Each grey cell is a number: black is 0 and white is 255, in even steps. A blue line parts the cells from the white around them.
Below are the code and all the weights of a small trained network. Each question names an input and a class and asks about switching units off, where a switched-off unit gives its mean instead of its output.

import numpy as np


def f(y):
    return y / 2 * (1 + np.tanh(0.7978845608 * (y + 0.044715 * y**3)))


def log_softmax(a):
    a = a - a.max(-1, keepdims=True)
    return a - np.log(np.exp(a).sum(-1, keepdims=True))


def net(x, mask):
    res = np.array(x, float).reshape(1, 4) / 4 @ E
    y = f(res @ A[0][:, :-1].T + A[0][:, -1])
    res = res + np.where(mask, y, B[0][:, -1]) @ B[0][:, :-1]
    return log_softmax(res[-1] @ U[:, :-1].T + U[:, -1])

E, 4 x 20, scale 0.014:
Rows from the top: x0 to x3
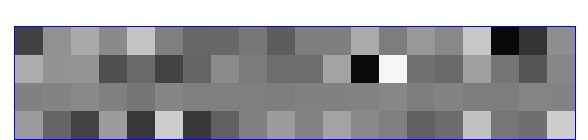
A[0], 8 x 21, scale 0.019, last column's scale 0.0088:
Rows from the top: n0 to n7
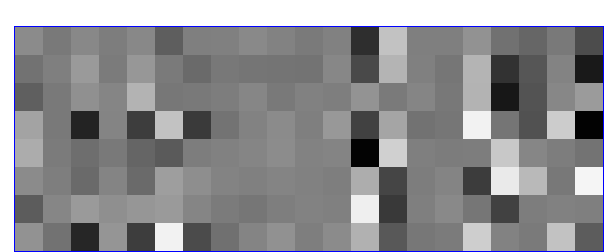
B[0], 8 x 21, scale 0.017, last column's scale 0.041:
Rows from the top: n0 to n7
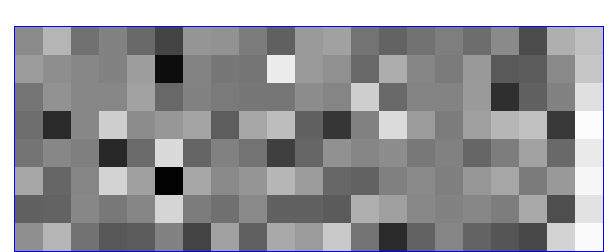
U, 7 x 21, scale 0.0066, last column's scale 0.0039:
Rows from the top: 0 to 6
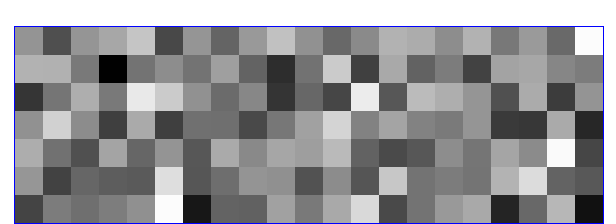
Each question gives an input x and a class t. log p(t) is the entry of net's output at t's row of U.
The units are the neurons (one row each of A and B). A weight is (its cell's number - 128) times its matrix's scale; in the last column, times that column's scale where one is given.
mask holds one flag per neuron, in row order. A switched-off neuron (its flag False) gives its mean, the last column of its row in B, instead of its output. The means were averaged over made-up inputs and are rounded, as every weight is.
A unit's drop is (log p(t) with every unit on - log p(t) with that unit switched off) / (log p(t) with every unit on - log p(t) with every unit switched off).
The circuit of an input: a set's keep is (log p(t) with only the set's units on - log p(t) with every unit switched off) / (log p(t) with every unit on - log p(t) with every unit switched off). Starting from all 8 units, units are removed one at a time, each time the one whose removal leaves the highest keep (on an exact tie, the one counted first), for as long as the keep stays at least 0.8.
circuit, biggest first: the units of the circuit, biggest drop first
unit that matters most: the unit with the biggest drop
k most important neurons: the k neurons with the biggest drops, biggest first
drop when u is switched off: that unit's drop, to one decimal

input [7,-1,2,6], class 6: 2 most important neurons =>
[n7; n5]
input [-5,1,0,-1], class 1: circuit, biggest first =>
[n3; n4]
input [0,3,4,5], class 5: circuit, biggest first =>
[n5; n2]
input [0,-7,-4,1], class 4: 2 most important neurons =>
[n3; n5]
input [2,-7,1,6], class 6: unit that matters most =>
n7
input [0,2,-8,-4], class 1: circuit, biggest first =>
[n3; n2; n5]
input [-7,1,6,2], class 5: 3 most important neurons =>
[n4; n1; n2]
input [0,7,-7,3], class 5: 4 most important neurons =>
[n4; n3; n5; n2]
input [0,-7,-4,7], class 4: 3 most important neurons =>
[n7; n5; n2]
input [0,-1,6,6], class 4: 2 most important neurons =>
[n7; n2]
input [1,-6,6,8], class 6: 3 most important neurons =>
[n7; n6; n0]
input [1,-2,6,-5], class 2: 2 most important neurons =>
[n7; n1]
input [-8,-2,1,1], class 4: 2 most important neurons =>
[n3; n5]
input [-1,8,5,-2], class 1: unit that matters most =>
n4
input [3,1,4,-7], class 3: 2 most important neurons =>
[n3; n5]
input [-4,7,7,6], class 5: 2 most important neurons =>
[n3; n4]
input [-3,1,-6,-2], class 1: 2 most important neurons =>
[n3; n6]
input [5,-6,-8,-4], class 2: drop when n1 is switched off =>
0.0
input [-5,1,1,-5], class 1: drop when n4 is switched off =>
0.5
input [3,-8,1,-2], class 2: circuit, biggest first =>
[n6]
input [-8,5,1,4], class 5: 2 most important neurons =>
[n3; n4]
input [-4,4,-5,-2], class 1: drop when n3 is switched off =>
0.1
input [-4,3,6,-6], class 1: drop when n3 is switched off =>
0.2
